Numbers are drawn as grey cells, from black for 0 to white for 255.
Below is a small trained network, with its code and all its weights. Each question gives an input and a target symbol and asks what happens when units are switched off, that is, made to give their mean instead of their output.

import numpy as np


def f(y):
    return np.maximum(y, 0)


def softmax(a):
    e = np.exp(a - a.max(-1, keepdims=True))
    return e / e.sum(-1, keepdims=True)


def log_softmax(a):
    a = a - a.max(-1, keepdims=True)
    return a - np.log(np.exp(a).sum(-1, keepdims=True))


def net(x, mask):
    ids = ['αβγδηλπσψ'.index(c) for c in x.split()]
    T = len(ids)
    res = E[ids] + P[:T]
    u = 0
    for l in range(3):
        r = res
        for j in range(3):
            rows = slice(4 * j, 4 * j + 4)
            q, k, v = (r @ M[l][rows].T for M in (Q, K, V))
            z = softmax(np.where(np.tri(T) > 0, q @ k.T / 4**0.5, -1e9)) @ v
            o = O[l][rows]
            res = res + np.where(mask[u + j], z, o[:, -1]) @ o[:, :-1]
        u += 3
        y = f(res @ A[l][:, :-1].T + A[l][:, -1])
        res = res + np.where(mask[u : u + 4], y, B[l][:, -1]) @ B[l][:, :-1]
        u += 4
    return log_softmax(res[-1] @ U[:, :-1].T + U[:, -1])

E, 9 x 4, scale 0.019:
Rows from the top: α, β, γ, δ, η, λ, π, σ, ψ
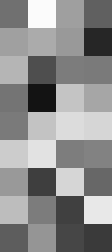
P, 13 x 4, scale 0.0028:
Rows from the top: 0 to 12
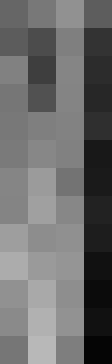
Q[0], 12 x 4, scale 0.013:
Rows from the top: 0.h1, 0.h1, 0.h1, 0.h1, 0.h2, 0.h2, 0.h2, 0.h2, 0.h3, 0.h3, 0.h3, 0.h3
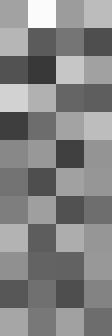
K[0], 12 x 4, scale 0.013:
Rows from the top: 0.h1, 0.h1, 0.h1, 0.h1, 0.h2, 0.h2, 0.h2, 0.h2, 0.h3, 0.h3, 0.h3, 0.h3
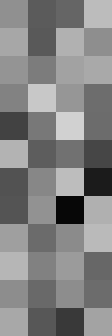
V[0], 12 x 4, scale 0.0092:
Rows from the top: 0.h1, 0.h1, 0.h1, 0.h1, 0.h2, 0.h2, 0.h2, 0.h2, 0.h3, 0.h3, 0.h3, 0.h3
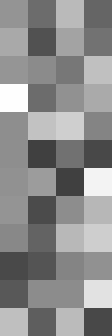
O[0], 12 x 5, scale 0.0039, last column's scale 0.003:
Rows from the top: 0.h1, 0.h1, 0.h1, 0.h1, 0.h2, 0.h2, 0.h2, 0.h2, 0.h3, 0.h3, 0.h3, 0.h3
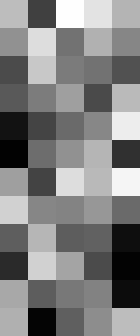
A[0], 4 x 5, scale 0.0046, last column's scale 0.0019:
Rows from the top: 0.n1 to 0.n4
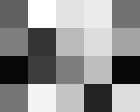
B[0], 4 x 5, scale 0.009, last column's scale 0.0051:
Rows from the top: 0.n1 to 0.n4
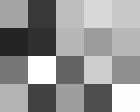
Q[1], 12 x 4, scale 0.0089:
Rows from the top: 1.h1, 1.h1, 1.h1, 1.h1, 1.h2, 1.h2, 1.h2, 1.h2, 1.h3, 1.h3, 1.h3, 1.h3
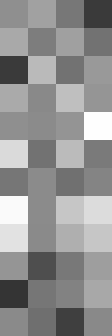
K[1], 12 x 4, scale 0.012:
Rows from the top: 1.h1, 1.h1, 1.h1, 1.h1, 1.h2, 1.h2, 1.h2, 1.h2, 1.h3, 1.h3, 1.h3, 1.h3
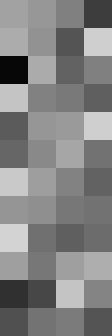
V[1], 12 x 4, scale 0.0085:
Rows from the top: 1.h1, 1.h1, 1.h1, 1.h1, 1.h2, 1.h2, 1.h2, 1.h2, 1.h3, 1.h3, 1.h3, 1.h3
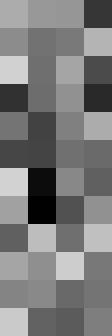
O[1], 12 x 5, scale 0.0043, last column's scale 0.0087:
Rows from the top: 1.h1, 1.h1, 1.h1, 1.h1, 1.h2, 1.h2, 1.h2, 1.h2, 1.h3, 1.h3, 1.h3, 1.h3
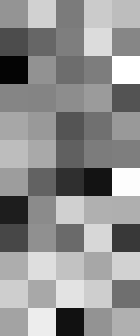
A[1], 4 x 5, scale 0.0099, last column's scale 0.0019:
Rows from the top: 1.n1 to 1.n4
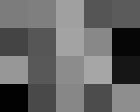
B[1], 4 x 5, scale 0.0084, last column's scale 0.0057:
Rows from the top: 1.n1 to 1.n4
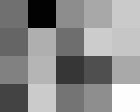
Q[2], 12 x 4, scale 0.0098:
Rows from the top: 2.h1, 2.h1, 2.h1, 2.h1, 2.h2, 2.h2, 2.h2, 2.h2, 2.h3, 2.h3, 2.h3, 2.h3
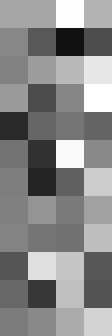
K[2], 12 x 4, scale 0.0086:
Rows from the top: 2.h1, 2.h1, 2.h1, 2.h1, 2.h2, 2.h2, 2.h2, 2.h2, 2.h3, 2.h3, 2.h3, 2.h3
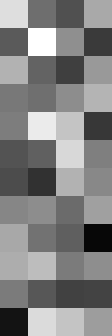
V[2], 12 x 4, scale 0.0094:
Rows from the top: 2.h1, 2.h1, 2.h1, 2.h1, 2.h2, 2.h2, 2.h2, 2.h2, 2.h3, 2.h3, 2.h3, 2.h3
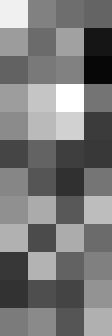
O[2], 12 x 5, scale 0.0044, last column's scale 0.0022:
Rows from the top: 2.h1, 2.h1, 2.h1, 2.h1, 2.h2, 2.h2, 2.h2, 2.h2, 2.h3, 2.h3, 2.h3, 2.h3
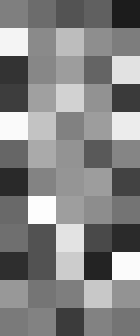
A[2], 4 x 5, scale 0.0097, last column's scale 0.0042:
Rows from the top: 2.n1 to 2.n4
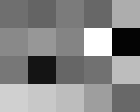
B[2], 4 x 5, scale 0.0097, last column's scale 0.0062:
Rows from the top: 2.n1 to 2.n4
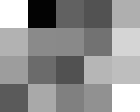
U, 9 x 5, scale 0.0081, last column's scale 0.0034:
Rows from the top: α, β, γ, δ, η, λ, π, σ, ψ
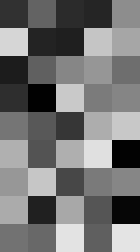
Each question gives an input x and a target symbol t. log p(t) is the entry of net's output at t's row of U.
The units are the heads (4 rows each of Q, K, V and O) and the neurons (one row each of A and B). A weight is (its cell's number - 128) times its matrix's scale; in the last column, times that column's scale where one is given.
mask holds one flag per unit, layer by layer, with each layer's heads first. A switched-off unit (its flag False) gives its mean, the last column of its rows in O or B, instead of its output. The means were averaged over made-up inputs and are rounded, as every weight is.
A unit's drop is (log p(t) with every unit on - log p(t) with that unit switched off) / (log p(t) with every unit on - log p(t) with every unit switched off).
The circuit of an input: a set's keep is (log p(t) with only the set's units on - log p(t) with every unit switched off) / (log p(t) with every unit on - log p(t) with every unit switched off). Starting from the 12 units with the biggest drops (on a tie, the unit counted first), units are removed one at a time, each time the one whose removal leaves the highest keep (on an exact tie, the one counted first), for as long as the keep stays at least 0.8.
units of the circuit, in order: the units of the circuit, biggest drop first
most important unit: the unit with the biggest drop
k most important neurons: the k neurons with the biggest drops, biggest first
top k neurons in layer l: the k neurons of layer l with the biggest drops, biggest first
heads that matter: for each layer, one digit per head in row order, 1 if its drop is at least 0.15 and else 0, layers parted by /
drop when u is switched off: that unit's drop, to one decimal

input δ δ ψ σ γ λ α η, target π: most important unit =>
0.h2
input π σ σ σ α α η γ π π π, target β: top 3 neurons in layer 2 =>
[2.n3 2.n1 2.n4]
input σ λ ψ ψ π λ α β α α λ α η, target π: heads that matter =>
110 / 101 / 110
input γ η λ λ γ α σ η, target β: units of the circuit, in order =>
[2.h1 2.h2]
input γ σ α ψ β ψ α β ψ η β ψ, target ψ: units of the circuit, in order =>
[0.h2 2.h1]
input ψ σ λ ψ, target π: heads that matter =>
011 / 101 / 010
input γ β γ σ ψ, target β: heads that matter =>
011 / 000 / 000
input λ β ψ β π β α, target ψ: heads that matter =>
000 / 000 / 100
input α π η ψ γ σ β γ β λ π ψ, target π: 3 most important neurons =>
[0.n2 0.n4 1.n1]
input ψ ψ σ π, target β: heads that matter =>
100 / 100 / 100
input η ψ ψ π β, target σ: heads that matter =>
000 / 001 / 000
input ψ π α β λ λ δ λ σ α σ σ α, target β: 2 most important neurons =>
[0.n4 0.n1]
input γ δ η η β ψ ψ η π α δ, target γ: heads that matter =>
000 / 000 / 000
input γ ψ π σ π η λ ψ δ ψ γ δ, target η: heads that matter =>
000 / 000 / 100
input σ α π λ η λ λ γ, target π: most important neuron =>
[0.n4]
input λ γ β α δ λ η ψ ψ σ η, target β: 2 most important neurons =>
[1.n4 0.n1]
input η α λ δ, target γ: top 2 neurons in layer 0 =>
[0.n2 0.n1]
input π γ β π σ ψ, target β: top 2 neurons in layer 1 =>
[1.n4 1.n2]
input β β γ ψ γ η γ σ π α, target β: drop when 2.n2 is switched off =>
0.0
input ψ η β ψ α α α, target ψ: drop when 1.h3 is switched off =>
0.1
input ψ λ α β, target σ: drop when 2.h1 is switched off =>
0.1
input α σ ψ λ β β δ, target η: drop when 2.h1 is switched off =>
0.3
